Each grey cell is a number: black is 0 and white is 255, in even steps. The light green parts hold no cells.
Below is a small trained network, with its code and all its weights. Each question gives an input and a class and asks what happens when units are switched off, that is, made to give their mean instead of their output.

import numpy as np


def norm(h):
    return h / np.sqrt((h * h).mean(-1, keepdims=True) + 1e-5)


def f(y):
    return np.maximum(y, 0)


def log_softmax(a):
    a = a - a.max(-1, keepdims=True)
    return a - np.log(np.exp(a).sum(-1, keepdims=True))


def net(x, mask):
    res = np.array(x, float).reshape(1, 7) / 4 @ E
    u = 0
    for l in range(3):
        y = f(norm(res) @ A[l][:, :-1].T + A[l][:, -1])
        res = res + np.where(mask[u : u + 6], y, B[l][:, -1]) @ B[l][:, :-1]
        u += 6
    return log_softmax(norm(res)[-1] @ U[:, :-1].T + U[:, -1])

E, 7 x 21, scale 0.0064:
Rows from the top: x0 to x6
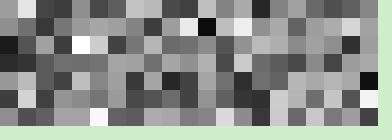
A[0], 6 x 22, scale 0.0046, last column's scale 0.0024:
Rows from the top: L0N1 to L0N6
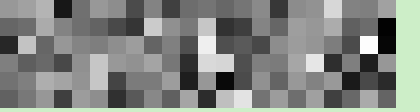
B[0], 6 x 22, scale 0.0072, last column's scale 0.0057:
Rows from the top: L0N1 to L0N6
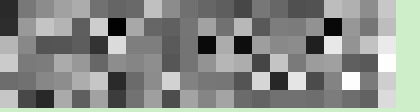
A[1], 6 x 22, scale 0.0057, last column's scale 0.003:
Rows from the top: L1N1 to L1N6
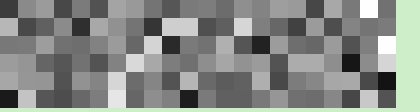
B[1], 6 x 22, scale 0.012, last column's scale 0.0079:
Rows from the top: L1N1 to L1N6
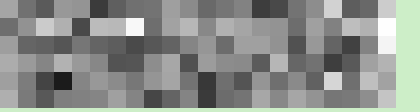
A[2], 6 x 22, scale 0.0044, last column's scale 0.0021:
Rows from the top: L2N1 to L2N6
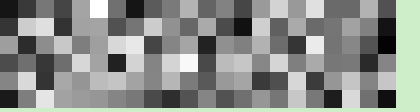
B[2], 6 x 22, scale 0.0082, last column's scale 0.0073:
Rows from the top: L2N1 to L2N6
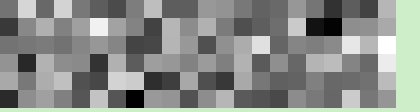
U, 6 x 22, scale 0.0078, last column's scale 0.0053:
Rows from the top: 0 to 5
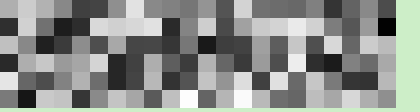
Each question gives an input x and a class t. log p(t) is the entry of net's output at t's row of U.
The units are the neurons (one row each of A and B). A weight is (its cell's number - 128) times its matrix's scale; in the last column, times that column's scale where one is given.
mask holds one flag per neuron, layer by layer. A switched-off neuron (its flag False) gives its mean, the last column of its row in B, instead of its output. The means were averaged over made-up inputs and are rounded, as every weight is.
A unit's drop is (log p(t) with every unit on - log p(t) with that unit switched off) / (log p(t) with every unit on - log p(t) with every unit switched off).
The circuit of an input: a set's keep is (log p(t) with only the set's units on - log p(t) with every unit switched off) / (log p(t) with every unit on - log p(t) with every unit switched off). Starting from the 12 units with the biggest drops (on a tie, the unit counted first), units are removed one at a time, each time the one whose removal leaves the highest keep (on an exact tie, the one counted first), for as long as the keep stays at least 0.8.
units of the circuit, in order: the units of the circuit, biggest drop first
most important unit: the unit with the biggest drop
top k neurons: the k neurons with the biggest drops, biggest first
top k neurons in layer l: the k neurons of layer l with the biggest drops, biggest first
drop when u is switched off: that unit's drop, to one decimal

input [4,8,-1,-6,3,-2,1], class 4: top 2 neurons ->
L1N2, L0N3
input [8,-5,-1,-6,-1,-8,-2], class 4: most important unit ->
L0N4
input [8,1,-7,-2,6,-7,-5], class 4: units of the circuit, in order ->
L1N4, L1N2
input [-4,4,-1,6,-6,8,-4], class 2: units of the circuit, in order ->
L0N3, L1N1
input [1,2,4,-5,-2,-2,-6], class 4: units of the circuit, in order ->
L1N2, L1N4
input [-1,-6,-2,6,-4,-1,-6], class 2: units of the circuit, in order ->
L0N3, L1N2
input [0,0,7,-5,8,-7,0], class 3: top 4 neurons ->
L0N5, L2N2, L0N1, L1N1
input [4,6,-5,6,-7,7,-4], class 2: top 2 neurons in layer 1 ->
L1N1, L1N6
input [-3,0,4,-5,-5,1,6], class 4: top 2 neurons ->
L2N1, L1N2
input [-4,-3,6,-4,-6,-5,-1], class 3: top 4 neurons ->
L0N5, L1N1, L0N4, L2N2
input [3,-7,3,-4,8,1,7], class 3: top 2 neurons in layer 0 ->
L0N5, L0N2
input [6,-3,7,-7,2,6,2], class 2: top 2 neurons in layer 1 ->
L1N6, L1N1
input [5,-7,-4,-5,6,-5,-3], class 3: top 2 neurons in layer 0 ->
L0N5, L0N1
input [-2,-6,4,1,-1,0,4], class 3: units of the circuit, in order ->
L0N5
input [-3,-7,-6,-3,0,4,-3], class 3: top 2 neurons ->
L0N2, L0N5
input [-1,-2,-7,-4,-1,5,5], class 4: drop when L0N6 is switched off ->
-0.1
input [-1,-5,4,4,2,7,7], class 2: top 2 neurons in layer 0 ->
L0N3, L0N6
